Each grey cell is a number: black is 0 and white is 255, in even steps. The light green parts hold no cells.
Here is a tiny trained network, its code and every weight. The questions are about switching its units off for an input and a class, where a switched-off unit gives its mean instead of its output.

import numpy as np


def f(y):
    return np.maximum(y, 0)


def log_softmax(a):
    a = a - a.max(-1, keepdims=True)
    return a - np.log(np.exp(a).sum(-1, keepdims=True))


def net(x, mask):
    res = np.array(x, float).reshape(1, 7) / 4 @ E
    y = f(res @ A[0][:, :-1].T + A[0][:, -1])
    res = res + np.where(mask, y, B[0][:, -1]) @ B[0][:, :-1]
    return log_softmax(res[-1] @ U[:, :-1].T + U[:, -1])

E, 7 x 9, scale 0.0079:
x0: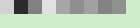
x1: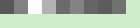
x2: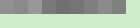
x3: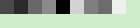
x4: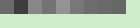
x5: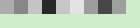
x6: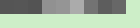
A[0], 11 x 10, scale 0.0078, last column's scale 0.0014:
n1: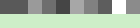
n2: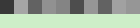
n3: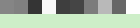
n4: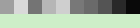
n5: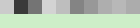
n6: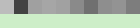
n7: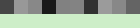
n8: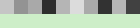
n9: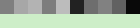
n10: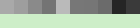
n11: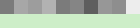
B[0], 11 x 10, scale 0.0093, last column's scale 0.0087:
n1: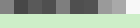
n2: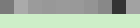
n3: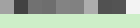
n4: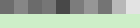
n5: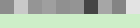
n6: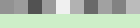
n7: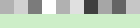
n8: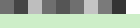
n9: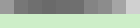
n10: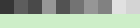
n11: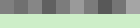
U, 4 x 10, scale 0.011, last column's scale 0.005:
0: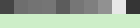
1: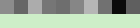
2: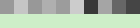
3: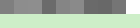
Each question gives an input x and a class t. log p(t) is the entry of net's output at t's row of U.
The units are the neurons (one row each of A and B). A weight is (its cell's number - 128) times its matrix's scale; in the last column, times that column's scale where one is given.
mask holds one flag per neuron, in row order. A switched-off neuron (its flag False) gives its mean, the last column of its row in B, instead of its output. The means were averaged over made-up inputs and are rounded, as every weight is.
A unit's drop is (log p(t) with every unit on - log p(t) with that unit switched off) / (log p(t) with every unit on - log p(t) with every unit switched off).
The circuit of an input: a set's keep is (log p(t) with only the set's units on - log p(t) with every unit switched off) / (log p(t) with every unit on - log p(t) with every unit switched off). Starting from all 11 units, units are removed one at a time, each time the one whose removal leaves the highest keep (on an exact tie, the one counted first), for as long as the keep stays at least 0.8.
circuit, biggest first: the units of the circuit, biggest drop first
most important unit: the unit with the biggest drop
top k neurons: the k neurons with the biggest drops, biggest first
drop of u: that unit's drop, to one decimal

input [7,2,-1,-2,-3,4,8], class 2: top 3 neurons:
[n5 n6 n3]
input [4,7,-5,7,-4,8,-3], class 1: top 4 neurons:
[n8 n10 n4 n9]
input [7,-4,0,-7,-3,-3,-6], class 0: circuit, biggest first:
[n10]
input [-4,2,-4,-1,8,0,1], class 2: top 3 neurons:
[n7 n8 n3]
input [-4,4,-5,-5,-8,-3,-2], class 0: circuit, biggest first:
[n4 n10]
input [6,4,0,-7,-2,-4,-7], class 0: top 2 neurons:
[n10 n4]
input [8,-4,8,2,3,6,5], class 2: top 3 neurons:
[n5 n6 n3]
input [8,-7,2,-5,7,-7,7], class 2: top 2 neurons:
[n5 n8]
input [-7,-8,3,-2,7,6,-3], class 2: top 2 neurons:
[n7 n3]
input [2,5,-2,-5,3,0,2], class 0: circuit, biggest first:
[n10 n4]
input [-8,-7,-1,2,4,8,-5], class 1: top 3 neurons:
[n8 n5 n6]
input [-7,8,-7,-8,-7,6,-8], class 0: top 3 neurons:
[n10 n4 n9]
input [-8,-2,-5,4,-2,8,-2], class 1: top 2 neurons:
[n8 n5]
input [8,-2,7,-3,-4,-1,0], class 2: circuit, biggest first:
[n5]
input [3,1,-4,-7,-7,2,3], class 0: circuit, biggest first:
[n10 n4]
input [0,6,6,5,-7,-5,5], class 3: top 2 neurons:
[n8 n10]
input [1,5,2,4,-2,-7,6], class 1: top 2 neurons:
[n3 n10]
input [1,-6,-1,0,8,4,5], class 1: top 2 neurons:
[n8 n1]
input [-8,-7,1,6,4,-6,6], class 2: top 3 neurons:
[n7 n8 n2]
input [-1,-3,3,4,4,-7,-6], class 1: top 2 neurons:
[n3 n10]
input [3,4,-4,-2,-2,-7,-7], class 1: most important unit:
n3
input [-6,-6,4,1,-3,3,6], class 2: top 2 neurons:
[n7 n3]
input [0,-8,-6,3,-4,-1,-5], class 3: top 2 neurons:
[n10 n4]
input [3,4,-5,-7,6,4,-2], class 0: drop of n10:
0.4
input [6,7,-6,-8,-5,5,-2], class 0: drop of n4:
0.2
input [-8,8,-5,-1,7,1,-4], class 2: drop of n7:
0.6
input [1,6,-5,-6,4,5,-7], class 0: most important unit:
n10
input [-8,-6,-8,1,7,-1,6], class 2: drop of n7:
0.3
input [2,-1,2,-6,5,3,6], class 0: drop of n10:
0.4
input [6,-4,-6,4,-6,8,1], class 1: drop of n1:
0.0
